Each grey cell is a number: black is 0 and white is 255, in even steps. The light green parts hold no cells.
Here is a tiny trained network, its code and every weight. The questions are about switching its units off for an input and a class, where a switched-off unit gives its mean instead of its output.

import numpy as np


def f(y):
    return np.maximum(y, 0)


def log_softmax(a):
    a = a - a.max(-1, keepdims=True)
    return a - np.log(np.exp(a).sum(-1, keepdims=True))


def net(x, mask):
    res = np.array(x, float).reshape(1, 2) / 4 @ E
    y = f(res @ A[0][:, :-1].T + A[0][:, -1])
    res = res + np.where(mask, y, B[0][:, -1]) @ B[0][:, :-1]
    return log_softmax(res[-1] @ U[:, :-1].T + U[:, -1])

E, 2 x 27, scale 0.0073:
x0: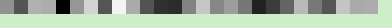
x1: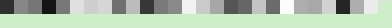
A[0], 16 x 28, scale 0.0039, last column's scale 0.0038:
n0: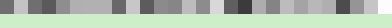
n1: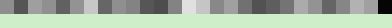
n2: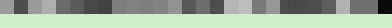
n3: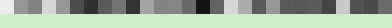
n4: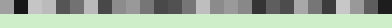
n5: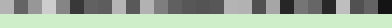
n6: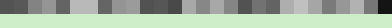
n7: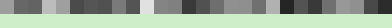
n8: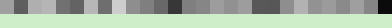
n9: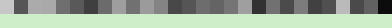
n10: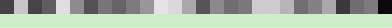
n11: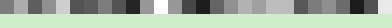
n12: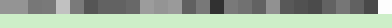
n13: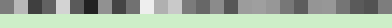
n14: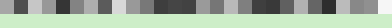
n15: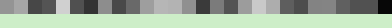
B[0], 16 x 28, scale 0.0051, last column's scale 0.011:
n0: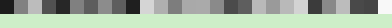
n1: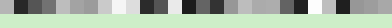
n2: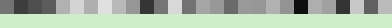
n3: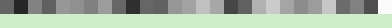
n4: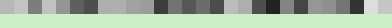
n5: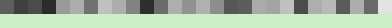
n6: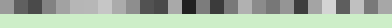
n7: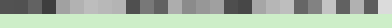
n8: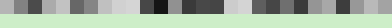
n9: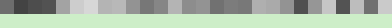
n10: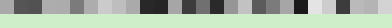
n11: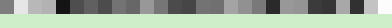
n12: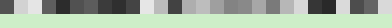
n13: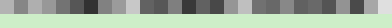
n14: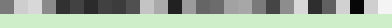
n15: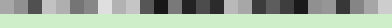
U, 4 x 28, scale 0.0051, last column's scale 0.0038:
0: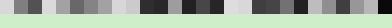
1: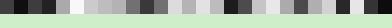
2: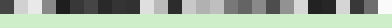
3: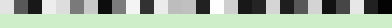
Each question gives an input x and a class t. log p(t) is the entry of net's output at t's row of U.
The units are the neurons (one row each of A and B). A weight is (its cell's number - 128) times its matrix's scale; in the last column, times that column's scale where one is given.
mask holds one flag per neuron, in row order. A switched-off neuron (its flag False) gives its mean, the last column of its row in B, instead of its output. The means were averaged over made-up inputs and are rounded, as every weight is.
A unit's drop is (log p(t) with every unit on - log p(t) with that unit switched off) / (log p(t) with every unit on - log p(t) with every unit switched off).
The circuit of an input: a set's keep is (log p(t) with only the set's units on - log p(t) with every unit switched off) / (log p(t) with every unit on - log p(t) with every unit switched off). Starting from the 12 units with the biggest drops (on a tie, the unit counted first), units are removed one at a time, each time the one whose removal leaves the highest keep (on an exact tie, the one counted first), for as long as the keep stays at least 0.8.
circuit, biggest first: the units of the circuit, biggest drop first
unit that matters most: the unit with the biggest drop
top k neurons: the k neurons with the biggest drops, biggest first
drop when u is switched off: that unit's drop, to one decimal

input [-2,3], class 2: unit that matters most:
n5
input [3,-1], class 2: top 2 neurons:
[n10 n15]
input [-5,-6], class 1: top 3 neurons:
[n3 n7 n5]
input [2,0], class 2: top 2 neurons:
[n10 n15]
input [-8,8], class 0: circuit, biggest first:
[n10 n15]
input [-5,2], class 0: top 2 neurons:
[n10 n14]
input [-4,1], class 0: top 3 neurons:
[n14 n10 n15]
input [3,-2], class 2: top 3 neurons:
[n10 n14 n15]
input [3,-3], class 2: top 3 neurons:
[n14 n10 n15]
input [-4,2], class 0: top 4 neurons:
[n10 n14 n12 n15]
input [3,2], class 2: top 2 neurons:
[n10 n15]
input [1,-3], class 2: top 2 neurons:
[n10 n1]
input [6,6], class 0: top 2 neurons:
[n1 n3]
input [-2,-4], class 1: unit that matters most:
n14
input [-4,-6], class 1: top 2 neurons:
[n3 n7]
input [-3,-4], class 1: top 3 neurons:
[n14 n3 n7]
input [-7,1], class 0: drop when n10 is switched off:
0.3
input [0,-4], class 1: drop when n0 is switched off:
0.2
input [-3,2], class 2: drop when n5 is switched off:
0.2
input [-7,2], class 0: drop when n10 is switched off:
0.4
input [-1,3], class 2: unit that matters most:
n5
